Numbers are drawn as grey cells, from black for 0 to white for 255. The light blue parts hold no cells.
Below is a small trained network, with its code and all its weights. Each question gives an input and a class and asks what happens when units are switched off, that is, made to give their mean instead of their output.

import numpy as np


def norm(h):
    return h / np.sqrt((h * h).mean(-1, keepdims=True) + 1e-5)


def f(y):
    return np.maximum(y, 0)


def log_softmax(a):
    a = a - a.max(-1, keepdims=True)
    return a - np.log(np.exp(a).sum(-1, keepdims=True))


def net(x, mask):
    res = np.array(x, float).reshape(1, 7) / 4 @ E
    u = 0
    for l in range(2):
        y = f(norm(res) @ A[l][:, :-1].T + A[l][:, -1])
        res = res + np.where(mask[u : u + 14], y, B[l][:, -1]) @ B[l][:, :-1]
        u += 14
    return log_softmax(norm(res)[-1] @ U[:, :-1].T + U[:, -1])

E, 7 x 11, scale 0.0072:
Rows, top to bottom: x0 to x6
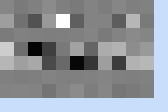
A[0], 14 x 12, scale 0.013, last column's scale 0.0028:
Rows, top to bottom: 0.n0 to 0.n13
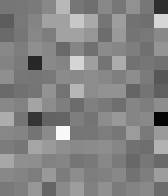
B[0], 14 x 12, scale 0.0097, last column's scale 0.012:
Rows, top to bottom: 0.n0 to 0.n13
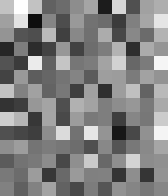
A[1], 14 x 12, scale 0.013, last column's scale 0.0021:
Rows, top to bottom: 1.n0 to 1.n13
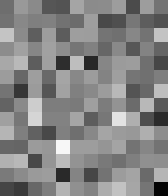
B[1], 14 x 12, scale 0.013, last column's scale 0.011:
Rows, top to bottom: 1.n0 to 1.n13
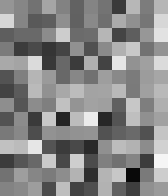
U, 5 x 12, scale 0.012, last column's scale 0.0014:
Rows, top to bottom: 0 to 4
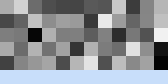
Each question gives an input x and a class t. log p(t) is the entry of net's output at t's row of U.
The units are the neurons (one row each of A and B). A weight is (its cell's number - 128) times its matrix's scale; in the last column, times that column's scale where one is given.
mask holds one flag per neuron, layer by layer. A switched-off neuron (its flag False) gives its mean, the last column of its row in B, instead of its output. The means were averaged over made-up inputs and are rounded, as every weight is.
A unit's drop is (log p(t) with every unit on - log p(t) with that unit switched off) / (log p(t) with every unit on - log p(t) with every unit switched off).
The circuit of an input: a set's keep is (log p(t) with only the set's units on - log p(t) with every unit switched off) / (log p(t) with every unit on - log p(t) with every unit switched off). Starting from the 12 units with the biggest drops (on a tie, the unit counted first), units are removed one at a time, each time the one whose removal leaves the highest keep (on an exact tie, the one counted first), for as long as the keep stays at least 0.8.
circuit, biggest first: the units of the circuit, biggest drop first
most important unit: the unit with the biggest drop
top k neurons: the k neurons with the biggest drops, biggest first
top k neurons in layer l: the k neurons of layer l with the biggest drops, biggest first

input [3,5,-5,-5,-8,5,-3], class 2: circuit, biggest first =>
[0.n1]
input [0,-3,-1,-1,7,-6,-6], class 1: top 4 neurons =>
[0.n1, 0.n9, 0.n8, 1.n12]
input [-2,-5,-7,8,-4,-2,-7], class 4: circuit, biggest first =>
[0.n4, 0.n9, 1.n8]
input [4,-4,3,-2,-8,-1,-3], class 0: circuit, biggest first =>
[0.n1, 0.n9]
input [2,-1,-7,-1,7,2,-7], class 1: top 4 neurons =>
[0.n1, 0.n9, 0.n8, 1.n12]
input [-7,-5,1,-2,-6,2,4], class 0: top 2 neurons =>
[0.n1, 0.n9]
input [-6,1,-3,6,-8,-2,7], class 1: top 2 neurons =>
[0.n4, 0.n0]
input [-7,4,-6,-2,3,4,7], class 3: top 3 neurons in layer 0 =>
[0.n1, 0.n8, 0.n4]
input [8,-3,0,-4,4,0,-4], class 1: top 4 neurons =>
[0.n1, 0.n9, 1.n12, 0.n8]
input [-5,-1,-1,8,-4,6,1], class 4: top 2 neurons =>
[0.n9, 0.n4]
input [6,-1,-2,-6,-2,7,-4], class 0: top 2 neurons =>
[0.n9, 1.n4]
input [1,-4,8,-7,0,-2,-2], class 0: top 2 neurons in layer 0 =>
[0.n4, 0.n9]
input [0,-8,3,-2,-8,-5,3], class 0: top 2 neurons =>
[0.n1, 0.n9]
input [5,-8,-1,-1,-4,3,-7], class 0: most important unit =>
0.n1
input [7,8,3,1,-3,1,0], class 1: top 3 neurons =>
[0.n4, 0.n8, 1.n10]
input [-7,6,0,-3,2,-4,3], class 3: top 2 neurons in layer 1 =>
[1.n10, 1.n12]
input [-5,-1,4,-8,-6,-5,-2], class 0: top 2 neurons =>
[0.n9, 1.n4]
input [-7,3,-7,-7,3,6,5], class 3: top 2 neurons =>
[0.n1, 0.n4]
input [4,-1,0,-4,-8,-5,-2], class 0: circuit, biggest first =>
[0.n9, 0.n1]
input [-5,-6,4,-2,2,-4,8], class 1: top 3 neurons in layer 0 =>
[0.n1, 0.n8, 0.n9]
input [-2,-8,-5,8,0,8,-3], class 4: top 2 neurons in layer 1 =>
[1.n8, 1.n6]
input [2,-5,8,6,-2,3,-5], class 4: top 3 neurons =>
[0.n4, 0.n9, 1.n8]
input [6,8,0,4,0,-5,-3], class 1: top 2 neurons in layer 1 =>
[1.n10, 1.n11]
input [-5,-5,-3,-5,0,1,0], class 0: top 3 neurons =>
[0.n4, 0.n9, 1.n12]
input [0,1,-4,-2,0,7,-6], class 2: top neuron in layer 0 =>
[0.n4]
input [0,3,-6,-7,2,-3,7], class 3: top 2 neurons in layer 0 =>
[0.n1, 0.n4]
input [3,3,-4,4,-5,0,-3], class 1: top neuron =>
[0.n4]
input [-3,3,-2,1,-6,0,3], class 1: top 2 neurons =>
[0.n4, 0.n8]
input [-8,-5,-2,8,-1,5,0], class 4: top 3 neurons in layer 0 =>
[0.n4, 0.n9, 0.n1]
